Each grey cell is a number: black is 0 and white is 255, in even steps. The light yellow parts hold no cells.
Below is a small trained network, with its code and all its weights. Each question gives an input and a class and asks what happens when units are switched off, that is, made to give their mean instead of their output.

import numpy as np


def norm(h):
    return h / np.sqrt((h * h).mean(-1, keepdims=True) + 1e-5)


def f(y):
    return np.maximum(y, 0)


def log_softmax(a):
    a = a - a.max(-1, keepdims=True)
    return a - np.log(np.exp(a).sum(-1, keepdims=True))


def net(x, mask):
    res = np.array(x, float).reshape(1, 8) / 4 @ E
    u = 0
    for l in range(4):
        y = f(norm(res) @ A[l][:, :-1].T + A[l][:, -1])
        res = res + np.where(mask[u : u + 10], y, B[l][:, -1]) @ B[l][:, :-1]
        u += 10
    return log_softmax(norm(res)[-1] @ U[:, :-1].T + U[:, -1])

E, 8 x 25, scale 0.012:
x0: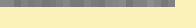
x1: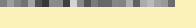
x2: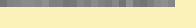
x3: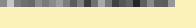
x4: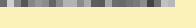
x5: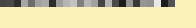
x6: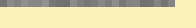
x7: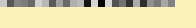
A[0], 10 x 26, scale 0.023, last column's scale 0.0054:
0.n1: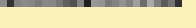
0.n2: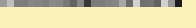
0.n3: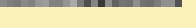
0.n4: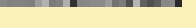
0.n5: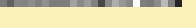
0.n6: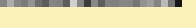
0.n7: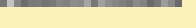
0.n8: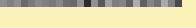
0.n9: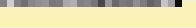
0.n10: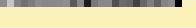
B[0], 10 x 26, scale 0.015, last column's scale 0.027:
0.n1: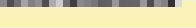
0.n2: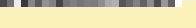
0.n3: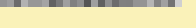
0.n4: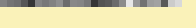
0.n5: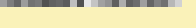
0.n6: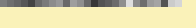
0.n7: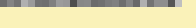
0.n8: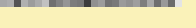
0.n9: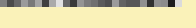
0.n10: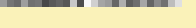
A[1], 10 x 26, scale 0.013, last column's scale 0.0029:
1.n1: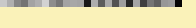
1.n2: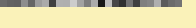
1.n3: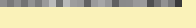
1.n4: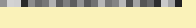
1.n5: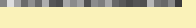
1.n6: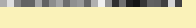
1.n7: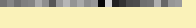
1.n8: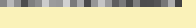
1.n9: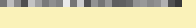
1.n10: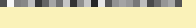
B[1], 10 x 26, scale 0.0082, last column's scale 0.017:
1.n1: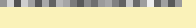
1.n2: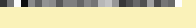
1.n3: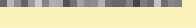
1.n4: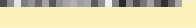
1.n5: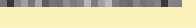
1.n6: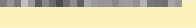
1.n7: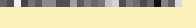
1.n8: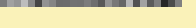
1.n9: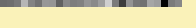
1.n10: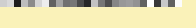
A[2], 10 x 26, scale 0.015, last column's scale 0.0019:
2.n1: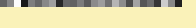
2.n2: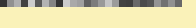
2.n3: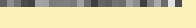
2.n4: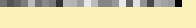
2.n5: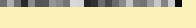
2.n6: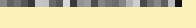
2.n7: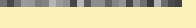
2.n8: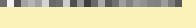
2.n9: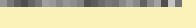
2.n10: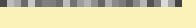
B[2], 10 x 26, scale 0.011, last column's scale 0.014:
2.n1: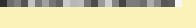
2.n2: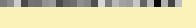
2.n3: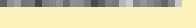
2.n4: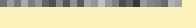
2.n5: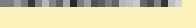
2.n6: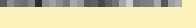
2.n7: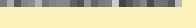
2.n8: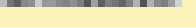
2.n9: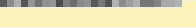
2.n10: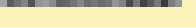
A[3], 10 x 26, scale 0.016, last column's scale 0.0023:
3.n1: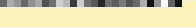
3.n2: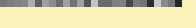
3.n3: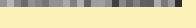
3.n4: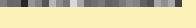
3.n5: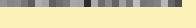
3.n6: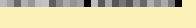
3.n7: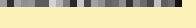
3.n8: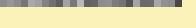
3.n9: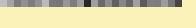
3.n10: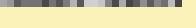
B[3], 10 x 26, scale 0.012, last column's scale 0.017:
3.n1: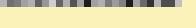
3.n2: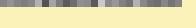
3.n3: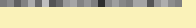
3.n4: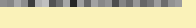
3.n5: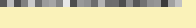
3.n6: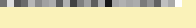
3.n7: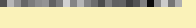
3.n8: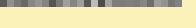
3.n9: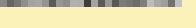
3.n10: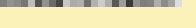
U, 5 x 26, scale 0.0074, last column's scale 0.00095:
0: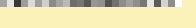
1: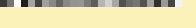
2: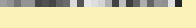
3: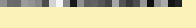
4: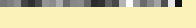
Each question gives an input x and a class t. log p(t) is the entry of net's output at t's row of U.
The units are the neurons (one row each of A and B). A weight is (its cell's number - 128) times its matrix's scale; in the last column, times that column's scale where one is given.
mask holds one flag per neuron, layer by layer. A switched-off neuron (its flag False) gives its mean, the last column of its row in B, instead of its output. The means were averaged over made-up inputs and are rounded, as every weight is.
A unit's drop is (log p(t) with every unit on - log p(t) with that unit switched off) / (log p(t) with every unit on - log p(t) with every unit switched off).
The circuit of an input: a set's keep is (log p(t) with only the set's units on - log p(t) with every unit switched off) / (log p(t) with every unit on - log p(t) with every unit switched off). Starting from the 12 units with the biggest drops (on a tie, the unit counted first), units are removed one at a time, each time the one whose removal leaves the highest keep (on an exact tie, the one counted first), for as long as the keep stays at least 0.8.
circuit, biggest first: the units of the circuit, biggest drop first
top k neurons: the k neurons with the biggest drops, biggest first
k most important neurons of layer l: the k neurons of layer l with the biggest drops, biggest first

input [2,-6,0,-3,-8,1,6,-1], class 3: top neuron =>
0.n1
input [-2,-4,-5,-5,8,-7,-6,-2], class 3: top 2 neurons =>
0.n9, 0.n7
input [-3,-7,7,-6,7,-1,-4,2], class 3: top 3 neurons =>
0.n9, 0.n10, 0.n6
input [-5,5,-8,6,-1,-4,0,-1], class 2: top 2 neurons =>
0.n10, 0.n4
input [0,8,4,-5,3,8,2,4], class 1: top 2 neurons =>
1.n2, 0.n4
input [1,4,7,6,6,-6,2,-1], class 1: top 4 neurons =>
0.n2, 0.n5, 0.n1, 2.n1
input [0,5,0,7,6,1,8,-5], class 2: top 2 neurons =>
0.n10, 0.n1
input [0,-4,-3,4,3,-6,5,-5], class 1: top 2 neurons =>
0.n2, 0.n8
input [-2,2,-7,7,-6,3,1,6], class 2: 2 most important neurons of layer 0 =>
0.n10, 0.n9
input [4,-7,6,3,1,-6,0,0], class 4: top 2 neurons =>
0.n4, 1.n2
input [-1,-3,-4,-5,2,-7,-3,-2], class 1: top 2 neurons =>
0.n2, 0.n10
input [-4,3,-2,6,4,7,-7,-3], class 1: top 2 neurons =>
0.n5, 1.n2
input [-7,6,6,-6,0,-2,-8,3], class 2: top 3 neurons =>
0.n5, 0.n4, 3.n10
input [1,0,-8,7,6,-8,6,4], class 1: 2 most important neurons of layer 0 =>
0.n2, 0.n5
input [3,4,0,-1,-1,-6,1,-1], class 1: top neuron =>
0.n2
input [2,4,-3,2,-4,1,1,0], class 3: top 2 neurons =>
0.n1, 0.n4
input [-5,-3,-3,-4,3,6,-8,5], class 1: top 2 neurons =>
1.n2, 1.n7
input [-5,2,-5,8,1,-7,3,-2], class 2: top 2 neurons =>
0.n10, 1.n2
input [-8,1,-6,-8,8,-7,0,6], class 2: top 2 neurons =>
0.n5, 0.n1
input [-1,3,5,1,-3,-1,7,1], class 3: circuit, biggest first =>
0.n1
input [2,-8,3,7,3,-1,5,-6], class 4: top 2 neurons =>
0.n4, 0.n5
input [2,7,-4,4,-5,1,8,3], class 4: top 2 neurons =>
0.n6, 0.n9
